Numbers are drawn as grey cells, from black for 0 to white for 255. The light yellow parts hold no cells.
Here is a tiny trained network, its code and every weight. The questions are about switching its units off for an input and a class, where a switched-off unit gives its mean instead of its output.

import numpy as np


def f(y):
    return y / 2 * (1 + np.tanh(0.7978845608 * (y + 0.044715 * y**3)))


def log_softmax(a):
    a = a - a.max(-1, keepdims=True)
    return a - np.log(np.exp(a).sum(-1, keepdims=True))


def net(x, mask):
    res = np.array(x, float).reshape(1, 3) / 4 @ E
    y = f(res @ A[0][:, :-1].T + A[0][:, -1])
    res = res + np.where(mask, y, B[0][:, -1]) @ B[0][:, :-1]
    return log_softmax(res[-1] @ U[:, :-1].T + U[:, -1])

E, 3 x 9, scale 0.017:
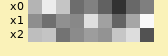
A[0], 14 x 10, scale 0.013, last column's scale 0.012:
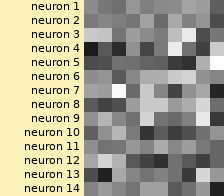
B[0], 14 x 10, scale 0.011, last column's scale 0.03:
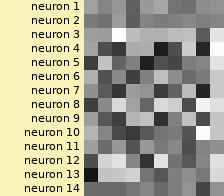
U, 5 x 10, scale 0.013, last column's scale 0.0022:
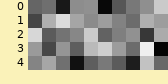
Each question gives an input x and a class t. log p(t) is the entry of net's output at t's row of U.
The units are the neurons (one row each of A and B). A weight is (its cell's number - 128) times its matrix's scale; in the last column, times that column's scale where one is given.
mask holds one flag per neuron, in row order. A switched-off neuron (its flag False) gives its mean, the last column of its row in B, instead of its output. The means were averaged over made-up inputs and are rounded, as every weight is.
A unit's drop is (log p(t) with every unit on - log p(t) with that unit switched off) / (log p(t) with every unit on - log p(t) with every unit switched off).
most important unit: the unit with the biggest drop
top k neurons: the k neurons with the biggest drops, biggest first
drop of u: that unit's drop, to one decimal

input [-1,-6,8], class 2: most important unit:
neuron 4
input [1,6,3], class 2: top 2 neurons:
(neuron 9; neuron 7)
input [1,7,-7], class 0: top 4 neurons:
(neuron 9; neuron 7; neuron 12; neuron 3)
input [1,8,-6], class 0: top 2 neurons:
(neuron 9; neuron 7)
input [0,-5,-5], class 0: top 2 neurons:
(neuron 4; neuron 8)
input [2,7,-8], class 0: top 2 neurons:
(neuron 9; neuron 7)
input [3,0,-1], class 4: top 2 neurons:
(neuron 4; neuron 3)
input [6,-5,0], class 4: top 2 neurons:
(neuron 10; neuron 13)
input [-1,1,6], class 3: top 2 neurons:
(neuron 4; neuron 13)
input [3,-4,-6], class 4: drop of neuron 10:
0.3
